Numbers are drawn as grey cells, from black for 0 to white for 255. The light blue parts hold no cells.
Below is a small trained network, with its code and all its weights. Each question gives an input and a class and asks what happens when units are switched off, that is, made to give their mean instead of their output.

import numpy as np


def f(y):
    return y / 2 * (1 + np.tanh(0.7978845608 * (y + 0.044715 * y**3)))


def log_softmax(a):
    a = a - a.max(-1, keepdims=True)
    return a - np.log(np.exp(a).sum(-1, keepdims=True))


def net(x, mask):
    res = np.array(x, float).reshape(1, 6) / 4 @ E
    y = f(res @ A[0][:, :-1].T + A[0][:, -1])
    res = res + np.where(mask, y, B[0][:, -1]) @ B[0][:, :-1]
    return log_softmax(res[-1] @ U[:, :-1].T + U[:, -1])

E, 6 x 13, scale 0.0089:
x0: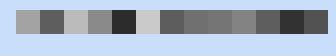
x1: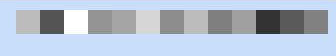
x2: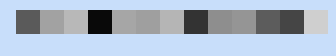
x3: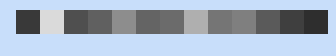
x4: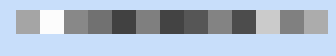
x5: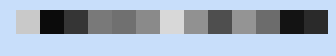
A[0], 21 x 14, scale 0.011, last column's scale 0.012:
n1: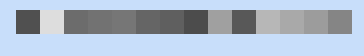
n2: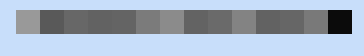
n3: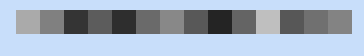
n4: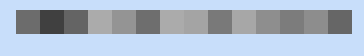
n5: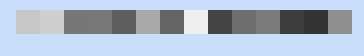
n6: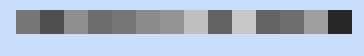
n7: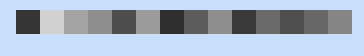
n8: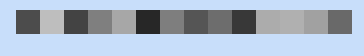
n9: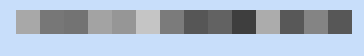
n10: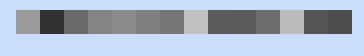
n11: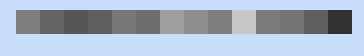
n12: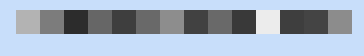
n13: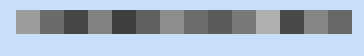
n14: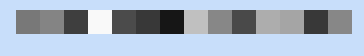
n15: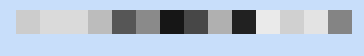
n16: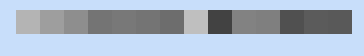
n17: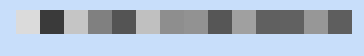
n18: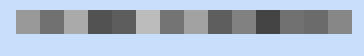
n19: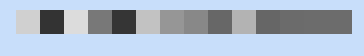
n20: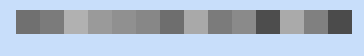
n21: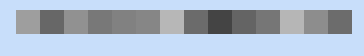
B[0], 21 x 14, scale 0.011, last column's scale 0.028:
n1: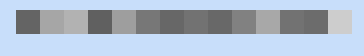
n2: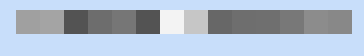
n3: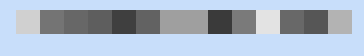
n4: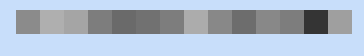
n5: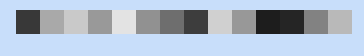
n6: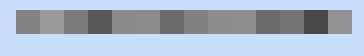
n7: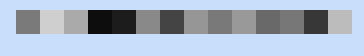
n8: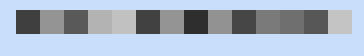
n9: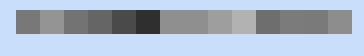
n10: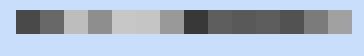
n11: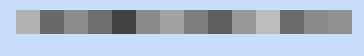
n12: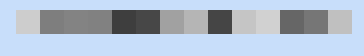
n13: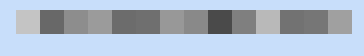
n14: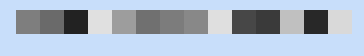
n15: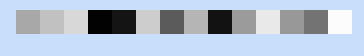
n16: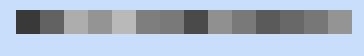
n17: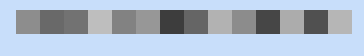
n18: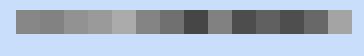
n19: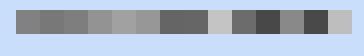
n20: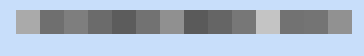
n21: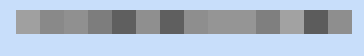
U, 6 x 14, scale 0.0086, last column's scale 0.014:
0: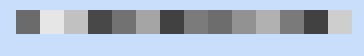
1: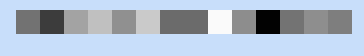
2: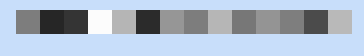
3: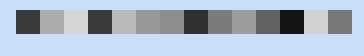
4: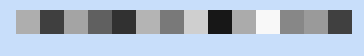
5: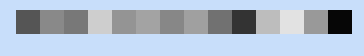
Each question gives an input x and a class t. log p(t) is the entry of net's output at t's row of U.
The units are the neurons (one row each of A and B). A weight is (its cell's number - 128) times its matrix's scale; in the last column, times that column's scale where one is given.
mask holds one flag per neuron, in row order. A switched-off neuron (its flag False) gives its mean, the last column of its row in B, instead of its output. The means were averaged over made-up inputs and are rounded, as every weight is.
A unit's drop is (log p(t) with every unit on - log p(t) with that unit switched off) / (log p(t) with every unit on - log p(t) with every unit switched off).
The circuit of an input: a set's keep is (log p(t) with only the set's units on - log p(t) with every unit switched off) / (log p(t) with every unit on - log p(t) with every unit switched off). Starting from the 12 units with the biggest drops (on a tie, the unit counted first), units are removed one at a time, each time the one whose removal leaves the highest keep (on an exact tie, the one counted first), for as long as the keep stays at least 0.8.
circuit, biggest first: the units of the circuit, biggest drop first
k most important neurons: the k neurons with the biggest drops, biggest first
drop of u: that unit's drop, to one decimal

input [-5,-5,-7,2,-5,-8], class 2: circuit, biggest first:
n14
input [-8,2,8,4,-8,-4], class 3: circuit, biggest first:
n14; n15
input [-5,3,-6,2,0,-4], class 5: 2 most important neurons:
n14; n7
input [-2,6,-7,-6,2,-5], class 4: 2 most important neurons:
n15; n5
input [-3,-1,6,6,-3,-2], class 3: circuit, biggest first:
n15; n14
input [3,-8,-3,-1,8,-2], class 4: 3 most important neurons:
n12; n15; n3
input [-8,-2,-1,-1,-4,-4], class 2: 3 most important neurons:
n15; n8; n7
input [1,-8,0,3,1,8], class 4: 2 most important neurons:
n12; n3
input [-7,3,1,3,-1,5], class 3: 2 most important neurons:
n14; n15
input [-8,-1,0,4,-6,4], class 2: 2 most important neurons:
n15; n7
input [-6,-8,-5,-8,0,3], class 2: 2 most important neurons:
n14; n8
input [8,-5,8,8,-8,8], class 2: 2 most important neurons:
n15; n7
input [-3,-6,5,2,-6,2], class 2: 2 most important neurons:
n15; n7
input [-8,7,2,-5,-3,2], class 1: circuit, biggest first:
n15
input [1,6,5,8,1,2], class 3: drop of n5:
0.1
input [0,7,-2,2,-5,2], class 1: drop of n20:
0.0
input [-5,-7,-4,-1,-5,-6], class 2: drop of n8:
0.1
